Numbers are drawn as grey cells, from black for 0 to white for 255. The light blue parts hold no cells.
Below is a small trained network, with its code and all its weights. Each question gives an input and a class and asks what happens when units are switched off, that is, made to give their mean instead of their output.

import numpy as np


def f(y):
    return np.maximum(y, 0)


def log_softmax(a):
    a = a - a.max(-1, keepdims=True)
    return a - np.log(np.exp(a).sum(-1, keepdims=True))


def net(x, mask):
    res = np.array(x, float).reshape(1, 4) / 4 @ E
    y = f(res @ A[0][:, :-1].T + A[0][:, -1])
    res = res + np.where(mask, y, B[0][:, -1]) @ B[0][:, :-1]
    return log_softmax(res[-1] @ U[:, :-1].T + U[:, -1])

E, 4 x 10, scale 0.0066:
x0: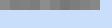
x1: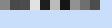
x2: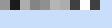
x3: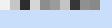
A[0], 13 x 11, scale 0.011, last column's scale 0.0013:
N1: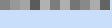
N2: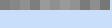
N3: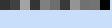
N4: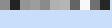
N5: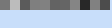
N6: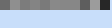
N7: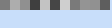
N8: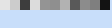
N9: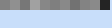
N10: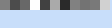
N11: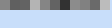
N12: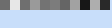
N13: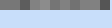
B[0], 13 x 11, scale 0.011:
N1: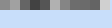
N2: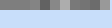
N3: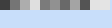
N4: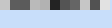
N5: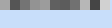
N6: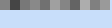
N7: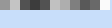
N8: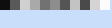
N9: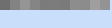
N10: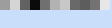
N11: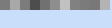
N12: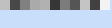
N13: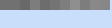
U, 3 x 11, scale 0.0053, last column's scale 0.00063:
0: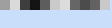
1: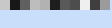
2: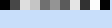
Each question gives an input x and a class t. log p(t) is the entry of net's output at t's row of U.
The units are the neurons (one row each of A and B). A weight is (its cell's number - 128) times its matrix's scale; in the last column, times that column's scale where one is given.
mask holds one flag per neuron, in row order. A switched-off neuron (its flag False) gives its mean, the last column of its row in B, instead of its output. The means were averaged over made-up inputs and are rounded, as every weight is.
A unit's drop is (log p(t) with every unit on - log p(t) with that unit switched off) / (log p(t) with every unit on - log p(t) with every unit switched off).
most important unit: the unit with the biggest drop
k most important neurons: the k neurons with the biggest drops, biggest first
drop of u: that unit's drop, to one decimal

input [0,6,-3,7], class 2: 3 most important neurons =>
[N8; N7; N1]
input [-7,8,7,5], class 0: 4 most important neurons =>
[N10; N12; N11; N5]
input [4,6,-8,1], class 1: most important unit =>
N12
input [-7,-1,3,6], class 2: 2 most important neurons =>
[N8; N12]
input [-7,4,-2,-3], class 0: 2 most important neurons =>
[N8; N10]
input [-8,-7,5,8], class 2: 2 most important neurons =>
[N8; N10]
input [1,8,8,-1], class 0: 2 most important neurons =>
[N10; N12]
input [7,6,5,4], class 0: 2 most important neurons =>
[N10; N12]
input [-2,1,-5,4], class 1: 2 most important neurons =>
[N12; N3]
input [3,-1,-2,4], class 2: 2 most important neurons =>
[N8; N4]
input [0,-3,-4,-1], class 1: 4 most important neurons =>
[N10; N12; N5; N11]
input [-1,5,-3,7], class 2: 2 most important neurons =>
[N8; N7]
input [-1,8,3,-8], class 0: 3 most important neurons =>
[N10; N8; N11]
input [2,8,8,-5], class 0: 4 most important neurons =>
[N10; N12; N11; N5]
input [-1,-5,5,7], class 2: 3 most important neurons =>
[N8; N12; N10]
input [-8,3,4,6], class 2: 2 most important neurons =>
[N8; N12]
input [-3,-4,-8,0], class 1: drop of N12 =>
0.3
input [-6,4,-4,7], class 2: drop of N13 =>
0.0
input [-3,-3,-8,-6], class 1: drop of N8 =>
0.1
